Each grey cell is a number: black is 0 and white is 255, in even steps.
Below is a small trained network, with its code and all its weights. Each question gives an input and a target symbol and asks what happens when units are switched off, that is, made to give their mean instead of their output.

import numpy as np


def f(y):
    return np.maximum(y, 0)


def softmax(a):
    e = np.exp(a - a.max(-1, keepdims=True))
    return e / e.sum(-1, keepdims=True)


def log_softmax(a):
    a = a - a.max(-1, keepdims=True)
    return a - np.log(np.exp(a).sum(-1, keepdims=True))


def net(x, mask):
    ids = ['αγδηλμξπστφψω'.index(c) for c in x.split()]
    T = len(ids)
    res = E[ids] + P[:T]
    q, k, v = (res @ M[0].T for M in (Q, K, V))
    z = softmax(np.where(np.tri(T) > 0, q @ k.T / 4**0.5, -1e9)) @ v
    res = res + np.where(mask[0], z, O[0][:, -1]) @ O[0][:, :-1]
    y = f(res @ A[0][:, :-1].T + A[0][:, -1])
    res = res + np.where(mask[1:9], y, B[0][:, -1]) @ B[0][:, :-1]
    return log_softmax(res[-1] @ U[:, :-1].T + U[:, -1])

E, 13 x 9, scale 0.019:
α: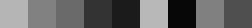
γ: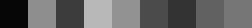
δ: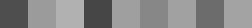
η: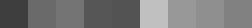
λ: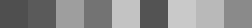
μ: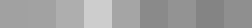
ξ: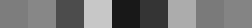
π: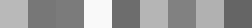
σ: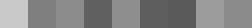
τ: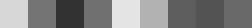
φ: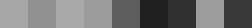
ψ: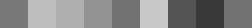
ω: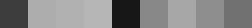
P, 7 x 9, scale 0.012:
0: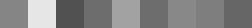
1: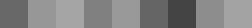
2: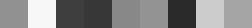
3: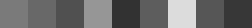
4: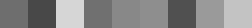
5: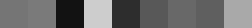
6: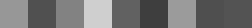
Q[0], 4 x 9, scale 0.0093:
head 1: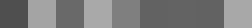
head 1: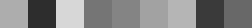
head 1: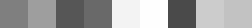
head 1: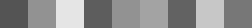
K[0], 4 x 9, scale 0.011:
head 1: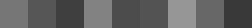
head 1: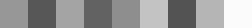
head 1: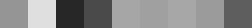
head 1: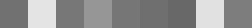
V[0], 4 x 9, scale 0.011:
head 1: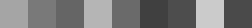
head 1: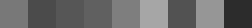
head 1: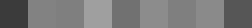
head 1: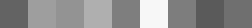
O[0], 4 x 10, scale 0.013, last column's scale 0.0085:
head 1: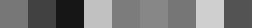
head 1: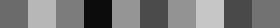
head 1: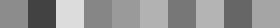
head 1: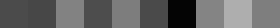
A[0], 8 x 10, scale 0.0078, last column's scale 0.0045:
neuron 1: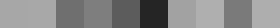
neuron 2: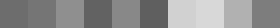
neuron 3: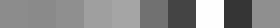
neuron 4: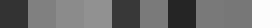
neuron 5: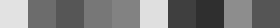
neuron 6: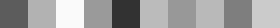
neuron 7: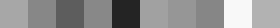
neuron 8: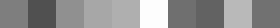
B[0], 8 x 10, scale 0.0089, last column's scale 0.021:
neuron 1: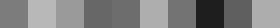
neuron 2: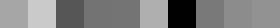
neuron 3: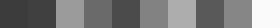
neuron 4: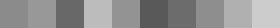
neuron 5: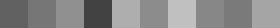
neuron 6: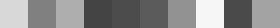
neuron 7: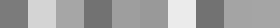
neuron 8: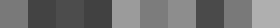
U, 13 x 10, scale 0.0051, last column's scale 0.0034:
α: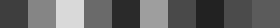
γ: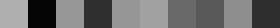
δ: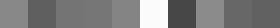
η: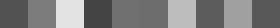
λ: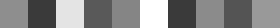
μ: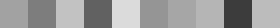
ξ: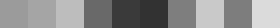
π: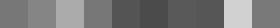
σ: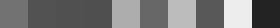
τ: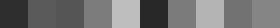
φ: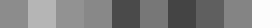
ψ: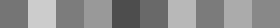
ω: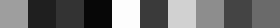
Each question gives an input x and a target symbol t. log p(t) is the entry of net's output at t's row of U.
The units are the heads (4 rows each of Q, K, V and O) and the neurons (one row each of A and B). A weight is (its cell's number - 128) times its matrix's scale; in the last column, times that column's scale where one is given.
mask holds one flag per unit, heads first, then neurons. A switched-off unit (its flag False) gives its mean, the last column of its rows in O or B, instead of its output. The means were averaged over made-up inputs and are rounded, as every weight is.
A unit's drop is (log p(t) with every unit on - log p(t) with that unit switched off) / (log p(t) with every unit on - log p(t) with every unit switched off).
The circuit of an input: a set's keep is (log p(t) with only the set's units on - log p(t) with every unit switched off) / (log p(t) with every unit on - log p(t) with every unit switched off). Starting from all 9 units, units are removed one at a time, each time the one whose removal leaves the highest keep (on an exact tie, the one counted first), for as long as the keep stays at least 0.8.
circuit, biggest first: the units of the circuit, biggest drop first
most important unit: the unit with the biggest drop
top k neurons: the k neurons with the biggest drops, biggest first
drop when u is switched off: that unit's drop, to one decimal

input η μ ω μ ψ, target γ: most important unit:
neuron 8
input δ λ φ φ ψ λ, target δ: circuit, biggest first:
neuron 2; head 1; neuron 1
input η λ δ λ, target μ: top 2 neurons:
neuron 3; neuron 6
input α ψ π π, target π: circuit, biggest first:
head 1; neuron 4
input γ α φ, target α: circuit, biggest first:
neuron 3; neuron 1
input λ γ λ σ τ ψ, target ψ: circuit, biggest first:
head 1; neuron 7
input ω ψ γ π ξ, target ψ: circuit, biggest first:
neuron 7; head 1
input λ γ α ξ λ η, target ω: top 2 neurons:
neuron 8; neuron 1
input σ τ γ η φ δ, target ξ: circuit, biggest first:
head 1; neuron 6; neuron 3; neuron 8
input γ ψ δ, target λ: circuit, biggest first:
head 1; neuron 2
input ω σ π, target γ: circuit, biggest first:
head 1; neuron 8
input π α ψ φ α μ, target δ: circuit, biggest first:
head 1; neuron 2; neuron 1
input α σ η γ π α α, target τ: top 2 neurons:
neuron 4; neuron 1
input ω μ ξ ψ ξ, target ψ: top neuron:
neuron 7
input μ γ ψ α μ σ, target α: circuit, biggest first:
head 1; neuron 1; neuron 3; neuron 2
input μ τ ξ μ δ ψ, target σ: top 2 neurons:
neuron 8; neuron 5
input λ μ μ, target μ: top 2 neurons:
neuron 3; neuron 6
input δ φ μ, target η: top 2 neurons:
neuron 7; neuron 5
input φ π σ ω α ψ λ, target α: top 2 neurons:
neuron 1; neuron 2
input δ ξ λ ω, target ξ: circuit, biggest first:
neuron 6
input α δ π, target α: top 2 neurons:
neuron 3; neuron 1
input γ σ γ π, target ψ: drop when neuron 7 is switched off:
0.1
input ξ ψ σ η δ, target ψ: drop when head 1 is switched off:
1.2
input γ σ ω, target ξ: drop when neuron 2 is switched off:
0.0
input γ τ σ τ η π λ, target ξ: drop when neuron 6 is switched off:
0.2
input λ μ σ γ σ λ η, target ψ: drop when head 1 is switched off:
0.9
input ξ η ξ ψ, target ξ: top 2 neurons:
neuron 6; neuron 3
